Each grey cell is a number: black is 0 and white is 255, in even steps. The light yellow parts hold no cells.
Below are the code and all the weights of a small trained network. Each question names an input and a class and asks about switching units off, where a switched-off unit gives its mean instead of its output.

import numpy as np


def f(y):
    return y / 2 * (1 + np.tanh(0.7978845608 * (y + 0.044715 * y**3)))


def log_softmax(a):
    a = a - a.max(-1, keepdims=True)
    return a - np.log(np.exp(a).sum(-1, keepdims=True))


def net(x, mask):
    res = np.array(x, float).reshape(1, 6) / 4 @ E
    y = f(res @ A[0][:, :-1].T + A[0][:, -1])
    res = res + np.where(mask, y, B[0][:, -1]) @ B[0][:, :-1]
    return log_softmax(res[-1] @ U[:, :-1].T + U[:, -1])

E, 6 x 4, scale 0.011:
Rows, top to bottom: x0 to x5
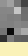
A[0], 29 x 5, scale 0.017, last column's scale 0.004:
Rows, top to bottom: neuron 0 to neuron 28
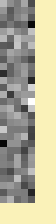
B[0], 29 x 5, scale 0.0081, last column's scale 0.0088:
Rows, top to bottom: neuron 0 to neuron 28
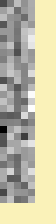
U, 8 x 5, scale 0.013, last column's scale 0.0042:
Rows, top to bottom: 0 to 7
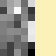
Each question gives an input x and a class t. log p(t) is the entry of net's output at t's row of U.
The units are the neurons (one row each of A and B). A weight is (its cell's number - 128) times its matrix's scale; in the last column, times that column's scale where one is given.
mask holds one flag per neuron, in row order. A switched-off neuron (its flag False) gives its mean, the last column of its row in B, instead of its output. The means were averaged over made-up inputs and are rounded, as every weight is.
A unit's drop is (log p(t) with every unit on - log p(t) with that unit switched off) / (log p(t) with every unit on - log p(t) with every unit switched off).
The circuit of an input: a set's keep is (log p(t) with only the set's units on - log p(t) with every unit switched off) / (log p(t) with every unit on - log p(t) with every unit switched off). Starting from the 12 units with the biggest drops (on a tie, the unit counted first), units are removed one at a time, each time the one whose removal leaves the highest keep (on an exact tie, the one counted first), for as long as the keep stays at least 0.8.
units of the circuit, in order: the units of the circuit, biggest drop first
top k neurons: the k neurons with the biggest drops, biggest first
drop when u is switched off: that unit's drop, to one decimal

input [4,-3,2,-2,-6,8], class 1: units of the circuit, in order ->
neuron 20
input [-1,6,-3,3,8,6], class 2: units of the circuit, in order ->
neuron 6; neuron 24
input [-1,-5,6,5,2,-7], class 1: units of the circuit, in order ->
neuron 18; neuron 0
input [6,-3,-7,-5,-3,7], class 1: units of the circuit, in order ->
neuron 20; neuron 21
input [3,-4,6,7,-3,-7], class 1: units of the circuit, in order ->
neuron 18; neuron 0
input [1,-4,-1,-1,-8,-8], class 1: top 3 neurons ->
neuron 18; neuron 0; neuron 11
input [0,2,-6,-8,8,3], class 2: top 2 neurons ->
neuron 6; neuron 24
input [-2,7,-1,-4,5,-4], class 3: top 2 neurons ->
neuron 25; neuron 5
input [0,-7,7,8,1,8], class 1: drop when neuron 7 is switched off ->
0.0
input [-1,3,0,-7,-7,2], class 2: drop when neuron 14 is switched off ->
-0.1
